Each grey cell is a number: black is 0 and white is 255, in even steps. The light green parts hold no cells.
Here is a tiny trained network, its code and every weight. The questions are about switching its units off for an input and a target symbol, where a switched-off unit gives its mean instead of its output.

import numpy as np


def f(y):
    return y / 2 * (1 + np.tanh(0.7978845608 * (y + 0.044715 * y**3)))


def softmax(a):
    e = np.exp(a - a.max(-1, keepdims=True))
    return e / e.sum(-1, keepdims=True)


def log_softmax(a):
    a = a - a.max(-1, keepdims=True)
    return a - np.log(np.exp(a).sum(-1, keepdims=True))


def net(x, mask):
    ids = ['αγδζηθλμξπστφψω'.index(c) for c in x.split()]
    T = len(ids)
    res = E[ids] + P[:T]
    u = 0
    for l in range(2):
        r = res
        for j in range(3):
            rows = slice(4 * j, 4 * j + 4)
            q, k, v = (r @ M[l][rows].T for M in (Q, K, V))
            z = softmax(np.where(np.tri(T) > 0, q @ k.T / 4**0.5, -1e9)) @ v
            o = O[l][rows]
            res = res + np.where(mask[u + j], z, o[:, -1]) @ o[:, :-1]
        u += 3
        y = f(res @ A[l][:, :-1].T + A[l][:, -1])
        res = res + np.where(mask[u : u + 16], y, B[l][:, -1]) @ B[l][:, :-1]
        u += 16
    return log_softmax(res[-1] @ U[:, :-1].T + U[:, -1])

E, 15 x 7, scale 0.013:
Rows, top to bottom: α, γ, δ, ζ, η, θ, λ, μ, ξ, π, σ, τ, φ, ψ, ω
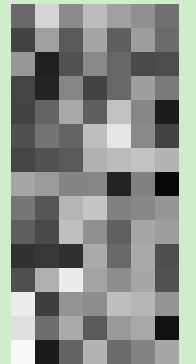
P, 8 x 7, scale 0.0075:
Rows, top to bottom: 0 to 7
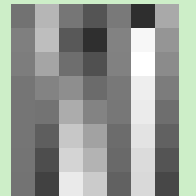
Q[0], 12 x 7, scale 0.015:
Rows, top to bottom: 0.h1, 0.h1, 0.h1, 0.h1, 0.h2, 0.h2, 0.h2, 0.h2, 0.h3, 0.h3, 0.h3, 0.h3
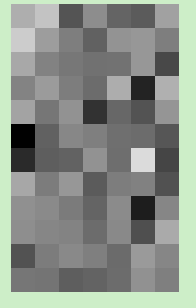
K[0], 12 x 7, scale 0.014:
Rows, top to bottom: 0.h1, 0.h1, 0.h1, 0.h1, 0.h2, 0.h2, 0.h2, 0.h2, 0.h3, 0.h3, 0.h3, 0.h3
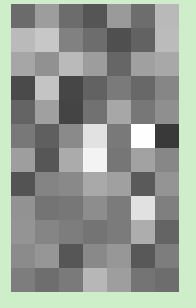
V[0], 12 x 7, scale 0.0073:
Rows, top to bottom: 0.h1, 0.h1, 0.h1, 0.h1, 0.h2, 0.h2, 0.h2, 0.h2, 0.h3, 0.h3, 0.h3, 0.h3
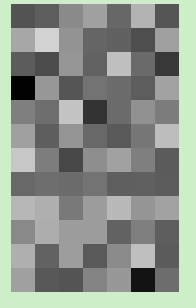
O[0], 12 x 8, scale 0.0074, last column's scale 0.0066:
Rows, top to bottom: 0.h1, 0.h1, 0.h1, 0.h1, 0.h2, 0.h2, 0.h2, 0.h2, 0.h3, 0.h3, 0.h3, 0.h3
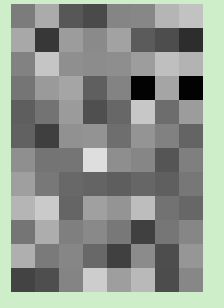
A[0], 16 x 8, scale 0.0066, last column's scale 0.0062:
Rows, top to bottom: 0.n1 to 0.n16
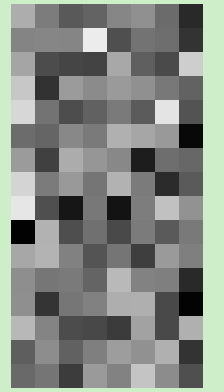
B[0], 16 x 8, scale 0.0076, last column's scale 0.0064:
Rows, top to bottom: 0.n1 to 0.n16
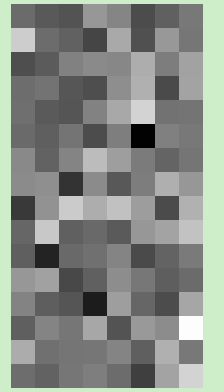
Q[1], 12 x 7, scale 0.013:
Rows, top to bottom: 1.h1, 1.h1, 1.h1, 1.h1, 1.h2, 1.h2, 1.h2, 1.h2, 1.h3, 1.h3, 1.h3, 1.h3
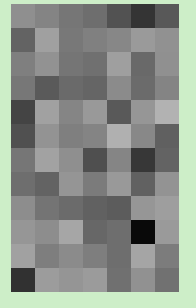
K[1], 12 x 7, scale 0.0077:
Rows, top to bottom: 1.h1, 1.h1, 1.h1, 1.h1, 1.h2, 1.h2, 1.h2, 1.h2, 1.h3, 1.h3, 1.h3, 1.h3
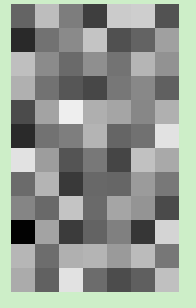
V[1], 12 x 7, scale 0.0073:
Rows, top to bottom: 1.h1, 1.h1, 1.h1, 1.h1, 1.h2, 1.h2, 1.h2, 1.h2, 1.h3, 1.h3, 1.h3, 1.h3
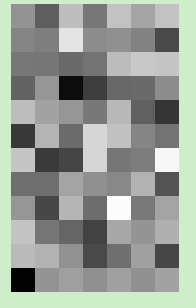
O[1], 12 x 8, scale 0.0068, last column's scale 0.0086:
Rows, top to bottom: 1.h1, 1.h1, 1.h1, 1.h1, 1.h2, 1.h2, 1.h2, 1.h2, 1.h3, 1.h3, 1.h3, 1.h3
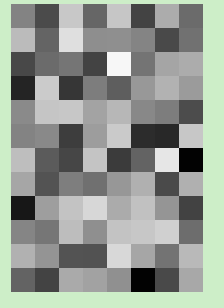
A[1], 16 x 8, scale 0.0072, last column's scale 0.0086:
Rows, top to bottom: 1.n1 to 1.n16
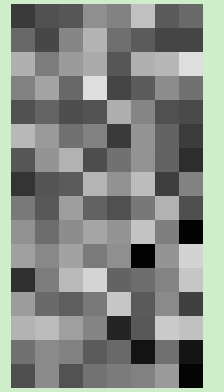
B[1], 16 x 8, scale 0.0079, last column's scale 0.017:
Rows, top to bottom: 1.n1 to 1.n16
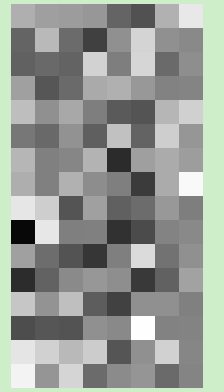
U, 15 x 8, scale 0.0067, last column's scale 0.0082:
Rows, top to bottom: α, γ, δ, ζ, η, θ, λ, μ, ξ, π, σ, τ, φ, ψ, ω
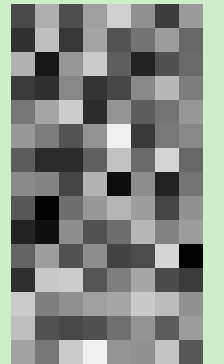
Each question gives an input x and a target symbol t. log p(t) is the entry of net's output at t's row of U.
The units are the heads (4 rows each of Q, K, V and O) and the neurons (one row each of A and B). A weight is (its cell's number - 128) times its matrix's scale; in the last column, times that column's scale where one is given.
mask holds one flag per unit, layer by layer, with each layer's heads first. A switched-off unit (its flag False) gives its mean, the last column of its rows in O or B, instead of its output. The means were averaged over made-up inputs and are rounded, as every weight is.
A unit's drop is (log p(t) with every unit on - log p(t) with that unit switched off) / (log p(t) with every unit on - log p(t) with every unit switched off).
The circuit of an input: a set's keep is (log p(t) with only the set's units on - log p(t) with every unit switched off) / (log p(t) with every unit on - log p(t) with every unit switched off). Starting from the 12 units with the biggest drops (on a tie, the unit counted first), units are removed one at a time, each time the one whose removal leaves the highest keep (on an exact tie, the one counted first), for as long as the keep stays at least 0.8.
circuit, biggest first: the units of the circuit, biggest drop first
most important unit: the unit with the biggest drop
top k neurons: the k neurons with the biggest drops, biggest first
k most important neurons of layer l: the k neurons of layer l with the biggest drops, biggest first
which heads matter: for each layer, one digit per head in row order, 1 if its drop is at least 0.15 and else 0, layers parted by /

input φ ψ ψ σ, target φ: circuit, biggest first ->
[1.h3, 0.h3]
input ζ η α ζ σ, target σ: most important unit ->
1.h1
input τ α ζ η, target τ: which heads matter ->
101 / 010
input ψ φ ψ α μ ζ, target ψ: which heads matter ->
001 / 001
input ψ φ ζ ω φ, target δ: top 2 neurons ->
[0.n9, 0.n8]
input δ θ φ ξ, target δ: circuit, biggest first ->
[0.h3, 1.n8, 1.h2]
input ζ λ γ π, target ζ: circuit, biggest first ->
[0.h2, 1.h2]
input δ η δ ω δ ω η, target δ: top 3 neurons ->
[1.n8, 0.n9, 1.n1]
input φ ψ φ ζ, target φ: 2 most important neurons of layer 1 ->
[1.n1, 1.n12]
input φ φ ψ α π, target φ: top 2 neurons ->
[1.n12, 1.n9]
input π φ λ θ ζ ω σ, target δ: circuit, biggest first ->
[1.n8, 0.h2]
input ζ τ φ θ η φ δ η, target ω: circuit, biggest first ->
[1.h3, 1.n8]
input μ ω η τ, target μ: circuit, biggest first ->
[1.h1, 0.h1]
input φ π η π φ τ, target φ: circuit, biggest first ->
[0.h3, 1.h3]
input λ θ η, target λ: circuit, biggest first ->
[1.h2, 1.h1]
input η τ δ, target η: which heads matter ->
100 / 010
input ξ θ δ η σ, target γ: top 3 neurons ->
[0.n10, 0.n16, 0.n9]
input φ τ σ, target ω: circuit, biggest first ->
[1.n8, 1.h3, 1.n1]
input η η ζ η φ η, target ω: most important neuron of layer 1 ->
[1.n7]
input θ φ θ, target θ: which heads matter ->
000 / 010
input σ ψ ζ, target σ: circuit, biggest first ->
[1.h1, 1.n1, 1.n5]
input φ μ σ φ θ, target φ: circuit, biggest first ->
[1.h3, 0.h3]
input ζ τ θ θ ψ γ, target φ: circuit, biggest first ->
[1.h3, 0.h1]
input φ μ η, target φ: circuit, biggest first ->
[1.h3, 0.h3, 1.n12]
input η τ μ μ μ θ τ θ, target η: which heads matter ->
010 / 010
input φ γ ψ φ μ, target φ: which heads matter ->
001 / 001
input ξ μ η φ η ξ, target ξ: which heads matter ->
000 / 100
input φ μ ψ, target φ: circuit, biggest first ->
[1.h3, 1.h2]
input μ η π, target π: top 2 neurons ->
[1.n14, 1.n6]
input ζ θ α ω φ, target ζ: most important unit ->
1.h2
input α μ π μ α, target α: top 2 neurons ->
[1.n8, 1.n5]
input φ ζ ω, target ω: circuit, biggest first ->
[0.n9, 1.h3]
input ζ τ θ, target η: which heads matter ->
010 / 000
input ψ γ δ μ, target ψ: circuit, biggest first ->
[1.h3, 0.n8, 0.h3]
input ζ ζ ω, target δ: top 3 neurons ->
[0.n9, 1.n8, 1.n1]
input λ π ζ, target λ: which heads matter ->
001 / 110
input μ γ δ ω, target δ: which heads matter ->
000 / 001
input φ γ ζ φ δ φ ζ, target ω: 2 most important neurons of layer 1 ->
[1.n1, 1.n8]
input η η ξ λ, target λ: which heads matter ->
010 / 100
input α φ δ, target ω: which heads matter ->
000 / 001
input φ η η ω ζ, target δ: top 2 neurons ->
[0.n9, 1.n8]
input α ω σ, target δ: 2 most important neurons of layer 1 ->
[1.n8, 1.n12]
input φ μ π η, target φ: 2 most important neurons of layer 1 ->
[1.n12, 1.n7]
